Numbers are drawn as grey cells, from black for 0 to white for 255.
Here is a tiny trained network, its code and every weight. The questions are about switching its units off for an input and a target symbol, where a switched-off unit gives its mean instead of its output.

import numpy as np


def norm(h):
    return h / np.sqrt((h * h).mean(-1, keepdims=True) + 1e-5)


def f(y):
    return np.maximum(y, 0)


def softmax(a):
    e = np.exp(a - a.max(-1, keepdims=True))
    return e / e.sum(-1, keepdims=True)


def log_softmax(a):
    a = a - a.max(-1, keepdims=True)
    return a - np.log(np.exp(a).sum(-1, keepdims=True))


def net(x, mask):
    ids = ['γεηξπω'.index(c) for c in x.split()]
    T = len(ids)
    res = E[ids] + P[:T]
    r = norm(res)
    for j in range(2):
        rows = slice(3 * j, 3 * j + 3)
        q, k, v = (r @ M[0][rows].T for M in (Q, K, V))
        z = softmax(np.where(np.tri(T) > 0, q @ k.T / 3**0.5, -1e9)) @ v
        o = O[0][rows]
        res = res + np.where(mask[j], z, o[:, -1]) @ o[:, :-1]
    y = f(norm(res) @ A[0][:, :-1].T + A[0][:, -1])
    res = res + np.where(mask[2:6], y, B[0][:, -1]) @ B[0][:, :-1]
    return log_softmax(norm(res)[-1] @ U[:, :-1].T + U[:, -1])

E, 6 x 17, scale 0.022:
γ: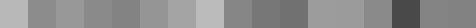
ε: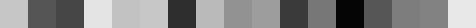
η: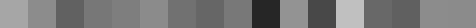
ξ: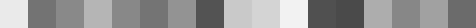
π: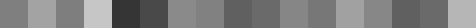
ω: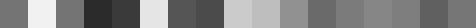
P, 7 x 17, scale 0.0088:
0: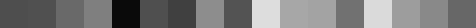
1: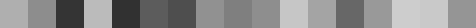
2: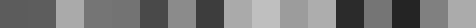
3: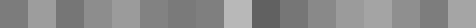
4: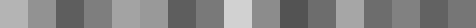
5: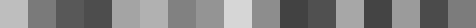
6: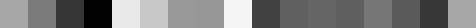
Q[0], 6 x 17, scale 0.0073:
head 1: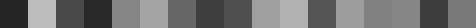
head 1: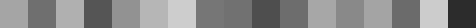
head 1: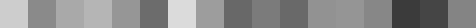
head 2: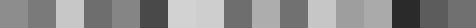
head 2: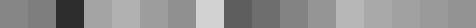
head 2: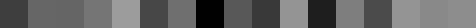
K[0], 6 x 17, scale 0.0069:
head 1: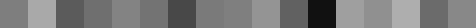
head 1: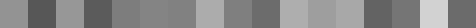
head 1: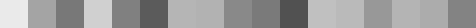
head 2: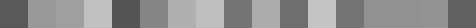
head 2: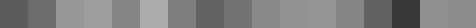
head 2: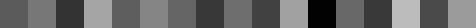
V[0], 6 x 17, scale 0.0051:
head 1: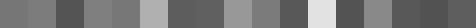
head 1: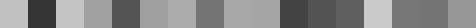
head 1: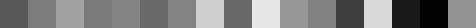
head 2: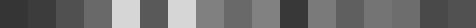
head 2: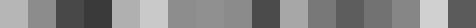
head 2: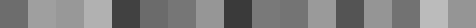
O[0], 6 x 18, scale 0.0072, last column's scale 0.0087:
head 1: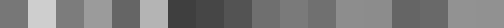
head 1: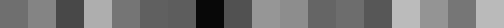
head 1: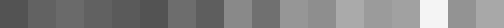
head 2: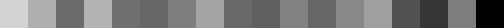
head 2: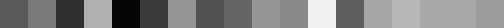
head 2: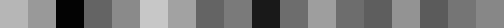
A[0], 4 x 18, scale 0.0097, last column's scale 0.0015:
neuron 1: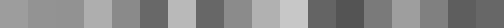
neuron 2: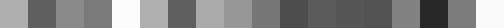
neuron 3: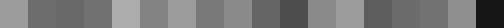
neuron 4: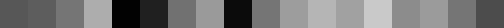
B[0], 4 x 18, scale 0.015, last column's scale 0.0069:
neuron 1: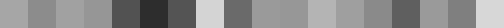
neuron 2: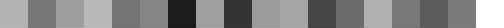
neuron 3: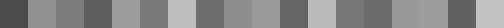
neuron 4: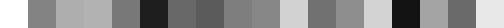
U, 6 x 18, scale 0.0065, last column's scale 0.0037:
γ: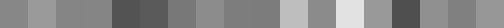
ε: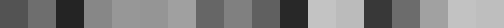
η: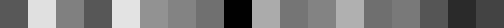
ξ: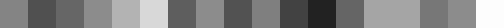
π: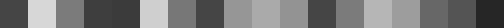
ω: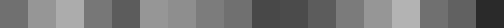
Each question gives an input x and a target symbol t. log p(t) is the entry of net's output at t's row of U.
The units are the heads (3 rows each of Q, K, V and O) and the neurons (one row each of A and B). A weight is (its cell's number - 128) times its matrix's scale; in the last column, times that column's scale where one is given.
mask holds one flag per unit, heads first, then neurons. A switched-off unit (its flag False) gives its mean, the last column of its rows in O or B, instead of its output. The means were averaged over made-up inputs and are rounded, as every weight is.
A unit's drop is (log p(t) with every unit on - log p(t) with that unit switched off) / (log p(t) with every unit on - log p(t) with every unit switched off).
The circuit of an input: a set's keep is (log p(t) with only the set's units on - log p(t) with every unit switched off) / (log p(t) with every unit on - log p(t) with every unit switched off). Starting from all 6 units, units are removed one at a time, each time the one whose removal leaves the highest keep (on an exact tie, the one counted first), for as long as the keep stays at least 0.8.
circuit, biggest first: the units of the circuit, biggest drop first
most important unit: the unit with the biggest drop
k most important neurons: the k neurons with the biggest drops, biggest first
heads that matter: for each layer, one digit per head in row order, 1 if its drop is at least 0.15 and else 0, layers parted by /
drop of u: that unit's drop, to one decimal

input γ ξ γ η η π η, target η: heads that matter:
11
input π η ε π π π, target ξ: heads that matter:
01
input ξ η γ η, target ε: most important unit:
head 2
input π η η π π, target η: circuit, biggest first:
(head 2; neuron 3; neuron 4)
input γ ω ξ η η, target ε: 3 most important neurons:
(neuron 2; neuron 4; neuron 1)
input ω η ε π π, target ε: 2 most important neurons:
(neuron 4; neuron 2)
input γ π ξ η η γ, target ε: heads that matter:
10
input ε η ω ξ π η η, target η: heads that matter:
11
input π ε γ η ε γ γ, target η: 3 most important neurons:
(neuron 3; neuron 2; neuron 4)
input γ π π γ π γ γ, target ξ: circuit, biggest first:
(neuron 1; neuron 4)
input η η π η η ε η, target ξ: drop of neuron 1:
0.1
